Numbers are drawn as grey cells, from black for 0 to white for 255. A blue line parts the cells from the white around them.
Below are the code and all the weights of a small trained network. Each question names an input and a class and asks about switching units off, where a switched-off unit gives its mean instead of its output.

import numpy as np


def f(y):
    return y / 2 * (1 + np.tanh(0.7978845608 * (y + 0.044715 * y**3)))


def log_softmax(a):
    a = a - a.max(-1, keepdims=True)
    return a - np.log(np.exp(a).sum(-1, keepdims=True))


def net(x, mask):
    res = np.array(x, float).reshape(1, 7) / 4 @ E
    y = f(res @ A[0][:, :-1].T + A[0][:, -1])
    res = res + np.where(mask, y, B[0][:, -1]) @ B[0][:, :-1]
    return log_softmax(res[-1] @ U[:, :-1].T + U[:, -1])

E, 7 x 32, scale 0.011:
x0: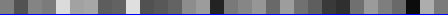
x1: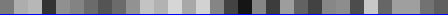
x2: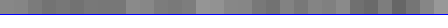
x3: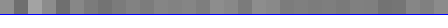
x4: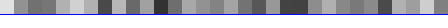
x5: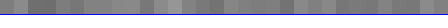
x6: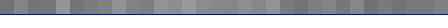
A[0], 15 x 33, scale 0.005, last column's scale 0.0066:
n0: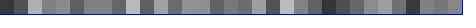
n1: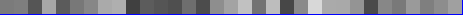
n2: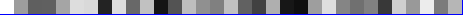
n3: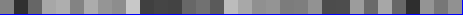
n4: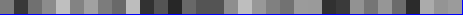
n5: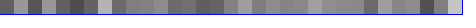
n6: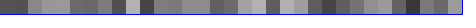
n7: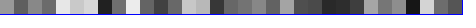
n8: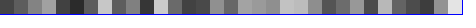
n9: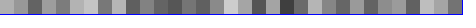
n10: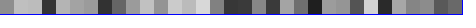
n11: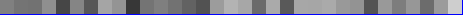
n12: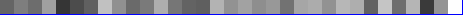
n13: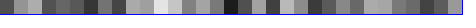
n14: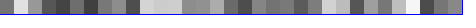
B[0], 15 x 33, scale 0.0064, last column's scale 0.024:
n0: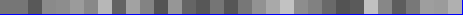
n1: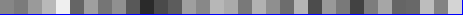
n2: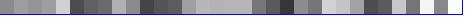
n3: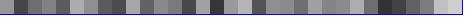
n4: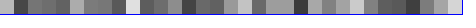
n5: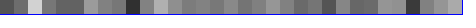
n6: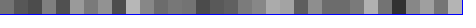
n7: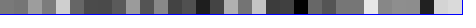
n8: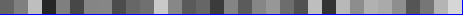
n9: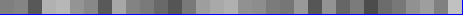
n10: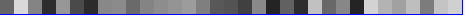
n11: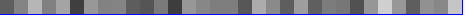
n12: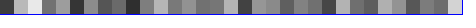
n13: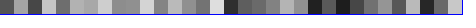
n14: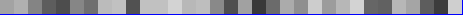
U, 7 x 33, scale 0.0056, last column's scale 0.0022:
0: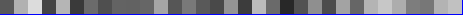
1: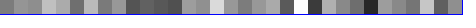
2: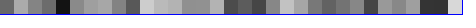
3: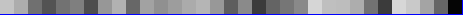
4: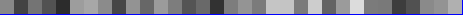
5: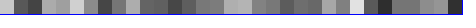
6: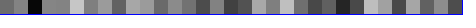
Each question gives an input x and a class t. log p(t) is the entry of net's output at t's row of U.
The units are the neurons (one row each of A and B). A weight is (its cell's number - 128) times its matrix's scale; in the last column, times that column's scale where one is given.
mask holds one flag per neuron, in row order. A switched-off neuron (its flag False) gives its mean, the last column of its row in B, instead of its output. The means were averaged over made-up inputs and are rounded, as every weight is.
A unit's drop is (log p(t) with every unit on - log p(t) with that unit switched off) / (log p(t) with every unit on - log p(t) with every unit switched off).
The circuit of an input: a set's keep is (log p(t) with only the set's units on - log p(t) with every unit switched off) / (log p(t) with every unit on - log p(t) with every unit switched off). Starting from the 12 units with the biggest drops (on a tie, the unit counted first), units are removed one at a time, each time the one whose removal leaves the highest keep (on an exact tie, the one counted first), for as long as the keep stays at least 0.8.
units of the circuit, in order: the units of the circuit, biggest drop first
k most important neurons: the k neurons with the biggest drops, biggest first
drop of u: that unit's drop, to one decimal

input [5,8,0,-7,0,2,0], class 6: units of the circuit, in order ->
[n13]
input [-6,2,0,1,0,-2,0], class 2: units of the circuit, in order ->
[n2 n14]
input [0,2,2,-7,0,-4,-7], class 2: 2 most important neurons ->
[n2 n7]
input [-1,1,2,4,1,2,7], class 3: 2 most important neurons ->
[n7 n1]
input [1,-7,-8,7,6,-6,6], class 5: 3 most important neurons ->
[n3 n4 n12]
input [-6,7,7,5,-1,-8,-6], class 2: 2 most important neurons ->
[n13 n2]
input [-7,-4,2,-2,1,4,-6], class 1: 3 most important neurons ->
[n7 n10 n1]
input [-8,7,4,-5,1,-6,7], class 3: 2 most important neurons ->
[n14 n10]
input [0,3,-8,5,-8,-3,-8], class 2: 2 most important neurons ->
[n13 n7]
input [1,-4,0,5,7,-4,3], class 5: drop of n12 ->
0.1
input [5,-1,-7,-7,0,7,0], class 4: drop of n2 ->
0.2
